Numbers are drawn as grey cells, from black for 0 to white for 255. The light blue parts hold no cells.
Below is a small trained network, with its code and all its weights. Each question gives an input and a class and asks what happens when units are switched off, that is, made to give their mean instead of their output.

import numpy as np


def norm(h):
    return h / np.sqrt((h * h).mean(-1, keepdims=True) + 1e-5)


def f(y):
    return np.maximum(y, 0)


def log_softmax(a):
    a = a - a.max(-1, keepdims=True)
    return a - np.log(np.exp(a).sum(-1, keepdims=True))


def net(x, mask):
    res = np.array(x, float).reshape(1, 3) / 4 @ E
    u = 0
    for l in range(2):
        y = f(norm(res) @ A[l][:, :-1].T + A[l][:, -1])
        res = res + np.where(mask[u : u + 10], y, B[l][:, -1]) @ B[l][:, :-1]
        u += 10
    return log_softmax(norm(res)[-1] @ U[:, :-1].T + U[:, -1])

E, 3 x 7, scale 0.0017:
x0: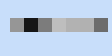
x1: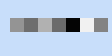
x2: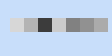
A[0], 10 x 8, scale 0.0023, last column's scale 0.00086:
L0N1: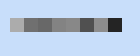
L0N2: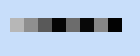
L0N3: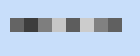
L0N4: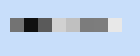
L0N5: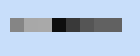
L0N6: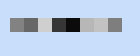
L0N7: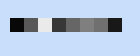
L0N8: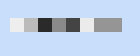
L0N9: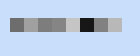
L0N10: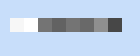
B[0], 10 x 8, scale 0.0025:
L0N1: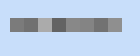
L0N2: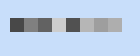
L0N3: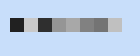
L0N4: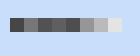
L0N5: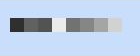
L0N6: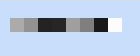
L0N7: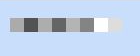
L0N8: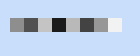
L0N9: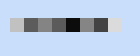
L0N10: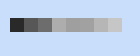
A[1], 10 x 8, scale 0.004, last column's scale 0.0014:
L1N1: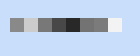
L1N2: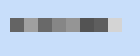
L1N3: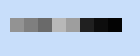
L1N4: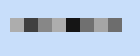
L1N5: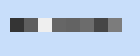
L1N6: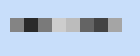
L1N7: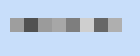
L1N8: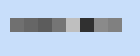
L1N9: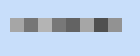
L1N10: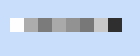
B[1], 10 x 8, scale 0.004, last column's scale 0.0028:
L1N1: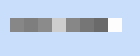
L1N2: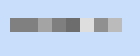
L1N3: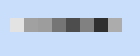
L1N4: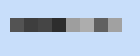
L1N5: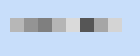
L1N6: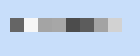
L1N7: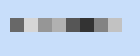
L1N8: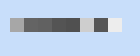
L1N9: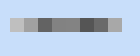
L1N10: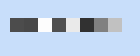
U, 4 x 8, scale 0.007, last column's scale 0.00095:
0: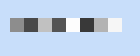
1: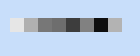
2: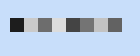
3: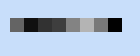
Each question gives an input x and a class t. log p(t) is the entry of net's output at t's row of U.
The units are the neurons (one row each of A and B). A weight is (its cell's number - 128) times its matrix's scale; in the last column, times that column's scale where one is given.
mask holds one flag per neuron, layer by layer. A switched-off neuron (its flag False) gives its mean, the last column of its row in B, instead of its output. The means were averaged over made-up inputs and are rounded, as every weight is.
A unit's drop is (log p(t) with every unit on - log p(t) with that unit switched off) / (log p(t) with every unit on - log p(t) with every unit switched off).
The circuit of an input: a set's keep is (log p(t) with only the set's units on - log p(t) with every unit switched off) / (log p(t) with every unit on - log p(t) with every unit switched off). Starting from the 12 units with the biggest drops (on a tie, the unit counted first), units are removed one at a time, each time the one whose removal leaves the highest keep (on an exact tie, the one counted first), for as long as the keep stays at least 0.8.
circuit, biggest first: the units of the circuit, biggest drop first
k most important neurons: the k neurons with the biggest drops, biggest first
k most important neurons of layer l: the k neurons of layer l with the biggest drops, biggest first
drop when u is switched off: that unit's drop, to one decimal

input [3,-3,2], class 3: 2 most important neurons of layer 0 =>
[L0N4; L0N6]
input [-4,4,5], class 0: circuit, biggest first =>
[L0N8; L1N10]
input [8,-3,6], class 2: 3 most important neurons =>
[L1N6; L0N7; L0N4]
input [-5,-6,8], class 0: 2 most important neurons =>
[L1N10; L0N6]
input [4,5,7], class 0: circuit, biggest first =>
[L1N10; L0N8]
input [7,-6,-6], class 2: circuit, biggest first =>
[L1N6; L0N8]
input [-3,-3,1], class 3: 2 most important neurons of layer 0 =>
[L0N6; L0N2]
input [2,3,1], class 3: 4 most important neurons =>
[L0N3; L0N9; L0N8; L1N6]
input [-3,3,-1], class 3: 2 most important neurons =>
[L1N6; L0N5]
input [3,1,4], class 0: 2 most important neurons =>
[L0N6; L1N10]
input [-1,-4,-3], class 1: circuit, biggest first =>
[L0N9; L1N3]
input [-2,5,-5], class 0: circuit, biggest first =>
[L1N5]
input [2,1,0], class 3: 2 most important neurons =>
[L1N6; L1N7]
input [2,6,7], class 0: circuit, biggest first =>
[L1N10; L0N8]
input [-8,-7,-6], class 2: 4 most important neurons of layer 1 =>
[L1N10; L1N2; L1N1; L1N9]
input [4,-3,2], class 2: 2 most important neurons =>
[L1N6; L0N6]
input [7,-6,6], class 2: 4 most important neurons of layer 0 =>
[L0N6; L0N7; L0N4; L0N8]
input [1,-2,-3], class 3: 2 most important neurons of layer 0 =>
[L0N4; L0N7]
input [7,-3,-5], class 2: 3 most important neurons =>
[L1N6; L0N8; L1N10]
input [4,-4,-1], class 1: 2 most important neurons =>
[L1N8; L0N10]
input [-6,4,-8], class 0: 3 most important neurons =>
[L1N5; L0N7; L1N6]
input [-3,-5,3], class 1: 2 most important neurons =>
[L0N7; L0N9]
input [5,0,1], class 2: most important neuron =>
[L0N6]
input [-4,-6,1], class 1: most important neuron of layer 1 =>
[L1N3]
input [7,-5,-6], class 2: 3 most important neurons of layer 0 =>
[L0N8; L0N6; L0N4]
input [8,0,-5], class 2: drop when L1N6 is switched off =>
0.2
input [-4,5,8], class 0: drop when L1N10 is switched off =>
0.2
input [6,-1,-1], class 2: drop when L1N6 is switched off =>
0.1
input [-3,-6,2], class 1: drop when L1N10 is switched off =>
0.0
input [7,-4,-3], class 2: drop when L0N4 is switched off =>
0.2
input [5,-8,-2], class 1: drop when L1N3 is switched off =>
0.1
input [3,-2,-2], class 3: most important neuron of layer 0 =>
[L0N4]
